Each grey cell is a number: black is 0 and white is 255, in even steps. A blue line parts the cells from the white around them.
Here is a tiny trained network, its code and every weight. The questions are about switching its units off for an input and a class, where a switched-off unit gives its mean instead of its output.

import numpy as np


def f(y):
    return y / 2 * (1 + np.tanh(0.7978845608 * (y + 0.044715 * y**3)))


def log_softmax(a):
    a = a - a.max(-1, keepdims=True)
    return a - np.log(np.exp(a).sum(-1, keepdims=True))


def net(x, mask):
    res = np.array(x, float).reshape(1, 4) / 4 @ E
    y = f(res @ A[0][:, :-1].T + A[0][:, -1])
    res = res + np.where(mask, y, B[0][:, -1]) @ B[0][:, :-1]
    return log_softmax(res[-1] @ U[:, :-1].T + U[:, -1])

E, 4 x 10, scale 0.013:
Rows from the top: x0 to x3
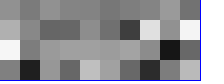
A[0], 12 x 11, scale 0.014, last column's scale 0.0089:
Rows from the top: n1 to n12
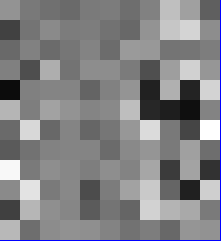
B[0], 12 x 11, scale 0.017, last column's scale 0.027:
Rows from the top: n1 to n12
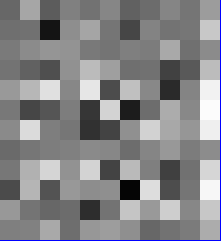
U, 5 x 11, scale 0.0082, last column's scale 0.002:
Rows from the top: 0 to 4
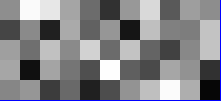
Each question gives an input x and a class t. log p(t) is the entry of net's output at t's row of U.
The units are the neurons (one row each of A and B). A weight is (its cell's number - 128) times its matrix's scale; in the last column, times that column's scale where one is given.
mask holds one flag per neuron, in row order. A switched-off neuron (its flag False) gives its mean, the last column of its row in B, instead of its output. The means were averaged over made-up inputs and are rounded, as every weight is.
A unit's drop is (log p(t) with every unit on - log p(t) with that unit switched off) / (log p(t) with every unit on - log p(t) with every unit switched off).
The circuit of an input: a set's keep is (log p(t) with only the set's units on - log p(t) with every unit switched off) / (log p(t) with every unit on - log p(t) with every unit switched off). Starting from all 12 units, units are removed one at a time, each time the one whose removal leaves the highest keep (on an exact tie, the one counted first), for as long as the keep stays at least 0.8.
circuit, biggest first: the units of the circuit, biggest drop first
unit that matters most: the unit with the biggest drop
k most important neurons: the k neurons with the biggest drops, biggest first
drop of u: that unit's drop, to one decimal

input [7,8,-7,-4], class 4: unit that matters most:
n11
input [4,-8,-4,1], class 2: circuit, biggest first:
[n7 n10]
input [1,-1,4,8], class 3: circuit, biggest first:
[n5 n10]
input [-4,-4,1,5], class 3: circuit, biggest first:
[n6 n10]
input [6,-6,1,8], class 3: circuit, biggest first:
[n6 n10]
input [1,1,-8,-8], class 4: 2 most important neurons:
[n11 n9]
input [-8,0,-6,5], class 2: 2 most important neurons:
[n10 n6]
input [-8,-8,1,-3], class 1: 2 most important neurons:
[n6 n9]
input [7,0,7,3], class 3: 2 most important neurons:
[n6 n5]
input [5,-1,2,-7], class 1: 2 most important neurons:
[n10 n5]
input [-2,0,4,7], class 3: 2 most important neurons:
[n5 n10]
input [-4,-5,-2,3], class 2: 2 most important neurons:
[n5 n7]
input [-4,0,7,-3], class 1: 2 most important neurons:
[n6 n5]
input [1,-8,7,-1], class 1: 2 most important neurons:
[n6 n10]
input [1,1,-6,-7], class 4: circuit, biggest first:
[n11]
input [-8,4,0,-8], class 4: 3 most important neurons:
[n5 n11 n7]
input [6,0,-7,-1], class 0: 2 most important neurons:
[n5 n6]
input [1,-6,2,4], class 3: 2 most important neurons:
[n6 n10]
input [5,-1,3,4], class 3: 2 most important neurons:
[n10 n5]
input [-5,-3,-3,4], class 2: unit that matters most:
n7
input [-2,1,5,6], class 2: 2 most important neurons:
[n9 n10]
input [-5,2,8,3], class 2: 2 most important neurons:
[n9 n7]
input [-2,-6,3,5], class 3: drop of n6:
0.7
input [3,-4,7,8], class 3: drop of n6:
0.4
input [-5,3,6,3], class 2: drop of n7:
0.2
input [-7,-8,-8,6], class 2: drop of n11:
0.0
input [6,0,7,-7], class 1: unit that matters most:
n10
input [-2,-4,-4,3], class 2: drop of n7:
0.2
